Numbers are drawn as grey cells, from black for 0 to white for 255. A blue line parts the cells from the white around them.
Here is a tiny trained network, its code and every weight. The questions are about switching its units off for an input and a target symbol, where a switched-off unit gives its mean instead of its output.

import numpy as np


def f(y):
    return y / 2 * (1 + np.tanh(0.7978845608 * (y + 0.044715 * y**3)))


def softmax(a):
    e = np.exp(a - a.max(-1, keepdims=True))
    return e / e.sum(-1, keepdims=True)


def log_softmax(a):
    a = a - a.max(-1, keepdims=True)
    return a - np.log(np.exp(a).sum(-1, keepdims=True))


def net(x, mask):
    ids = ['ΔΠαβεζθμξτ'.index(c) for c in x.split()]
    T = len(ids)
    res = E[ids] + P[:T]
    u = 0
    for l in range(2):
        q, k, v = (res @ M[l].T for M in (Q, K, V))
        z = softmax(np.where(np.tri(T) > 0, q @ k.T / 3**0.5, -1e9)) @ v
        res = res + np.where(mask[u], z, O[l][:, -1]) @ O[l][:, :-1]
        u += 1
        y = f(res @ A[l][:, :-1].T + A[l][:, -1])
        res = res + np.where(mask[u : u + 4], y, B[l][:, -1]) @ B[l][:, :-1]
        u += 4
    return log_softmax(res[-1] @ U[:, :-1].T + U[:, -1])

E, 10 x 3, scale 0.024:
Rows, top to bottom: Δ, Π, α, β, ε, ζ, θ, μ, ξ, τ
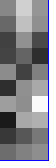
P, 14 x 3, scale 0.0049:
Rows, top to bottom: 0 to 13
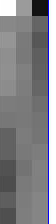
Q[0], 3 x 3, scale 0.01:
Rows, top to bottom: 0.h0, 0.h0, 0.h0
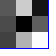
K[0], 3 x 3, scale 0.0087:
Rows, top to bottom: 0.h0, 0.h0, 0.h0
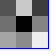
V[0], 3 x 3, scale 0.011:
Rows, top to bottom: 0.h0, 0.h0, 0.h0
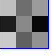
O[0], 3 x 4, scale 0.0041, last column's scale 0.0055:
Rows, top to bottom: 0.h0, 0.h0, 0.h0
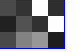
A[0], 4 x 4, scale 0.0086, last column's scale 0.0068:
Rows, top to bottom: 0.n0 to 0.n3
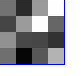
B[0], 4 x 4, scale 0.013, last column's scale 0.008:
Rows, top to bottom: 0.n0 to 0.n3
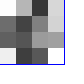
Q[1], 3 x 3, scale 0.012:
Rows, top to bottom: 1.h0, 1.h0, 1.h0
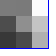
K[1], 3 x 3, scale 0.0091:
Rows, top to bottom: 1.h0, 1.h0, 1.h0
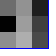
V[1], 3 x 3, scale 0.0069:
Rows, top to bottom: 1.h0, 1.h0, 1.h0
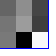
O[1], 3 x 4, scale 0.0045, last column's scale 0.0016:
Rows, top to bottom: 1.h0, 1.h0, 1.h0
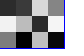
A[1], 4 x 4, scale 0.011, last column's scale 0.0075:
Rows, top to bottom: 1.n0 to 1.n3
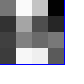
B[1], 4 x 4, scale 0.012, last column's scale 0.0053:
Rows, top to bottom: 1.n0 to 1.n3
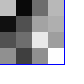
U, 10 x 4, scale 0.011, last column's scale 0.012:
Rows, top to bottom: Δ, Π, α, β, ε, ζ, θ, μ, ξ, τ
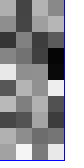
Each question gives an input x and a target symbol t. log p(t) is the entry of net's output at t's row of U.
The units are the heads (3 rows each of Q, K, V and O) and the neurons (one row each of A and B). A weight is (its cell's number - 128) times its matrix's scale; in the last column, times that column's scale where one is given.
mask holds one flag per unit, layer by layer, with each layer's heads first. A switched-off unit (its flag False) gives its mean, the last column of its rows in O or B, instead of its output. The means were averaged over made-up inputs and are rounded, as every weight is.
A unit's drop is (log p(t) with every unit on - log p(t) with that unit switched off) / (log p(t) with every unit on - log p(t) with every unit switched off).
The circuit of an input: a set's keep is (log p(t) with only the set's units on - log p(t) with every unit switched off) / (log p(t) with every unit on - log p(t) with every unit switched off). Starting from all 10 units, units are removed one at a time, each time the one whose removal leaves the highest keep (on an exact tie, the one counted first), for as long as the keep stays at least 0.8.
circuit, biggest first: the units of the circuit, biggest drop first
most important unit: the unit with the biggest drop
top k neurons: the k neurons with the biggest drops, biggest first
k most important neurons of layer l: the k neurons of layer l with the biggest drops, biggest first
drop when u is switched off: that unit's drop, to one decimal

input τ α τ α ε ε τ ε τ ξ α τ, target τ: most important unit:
0.n0
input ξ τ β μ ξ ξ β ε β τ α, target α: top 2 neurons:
(0.n0; 1.n1)
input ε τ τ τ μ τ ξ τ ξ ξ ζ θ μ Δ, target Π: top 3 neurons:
(0.n0; 1.n0; 1.n3)
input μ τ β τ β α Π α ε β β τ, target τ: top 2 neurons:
(0.n0; 0.n1)
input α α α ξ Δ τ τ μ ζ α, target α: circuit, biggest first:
(0.h0; 1.n1)
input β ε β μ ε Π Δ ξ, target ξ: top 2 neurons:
(0.n0; 0.n3)
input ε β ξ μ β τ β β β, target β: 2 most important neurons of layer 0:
(0.n3; 0.n0)
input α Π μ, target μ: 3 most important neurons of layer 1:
(1.n1; 1.n2; 1.n3)
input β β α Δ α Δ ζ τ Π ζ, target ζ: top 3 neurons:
(0.n3; 1.n0; 0.n1)
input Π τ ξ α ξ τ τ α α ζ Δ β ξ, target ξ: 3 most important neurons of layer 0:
(0.n3; 0.n0; 0.n1)
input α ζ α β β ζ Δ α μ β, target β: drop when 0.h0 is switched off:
0.6
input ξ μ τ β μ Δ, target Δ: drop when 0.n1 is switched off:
0.1
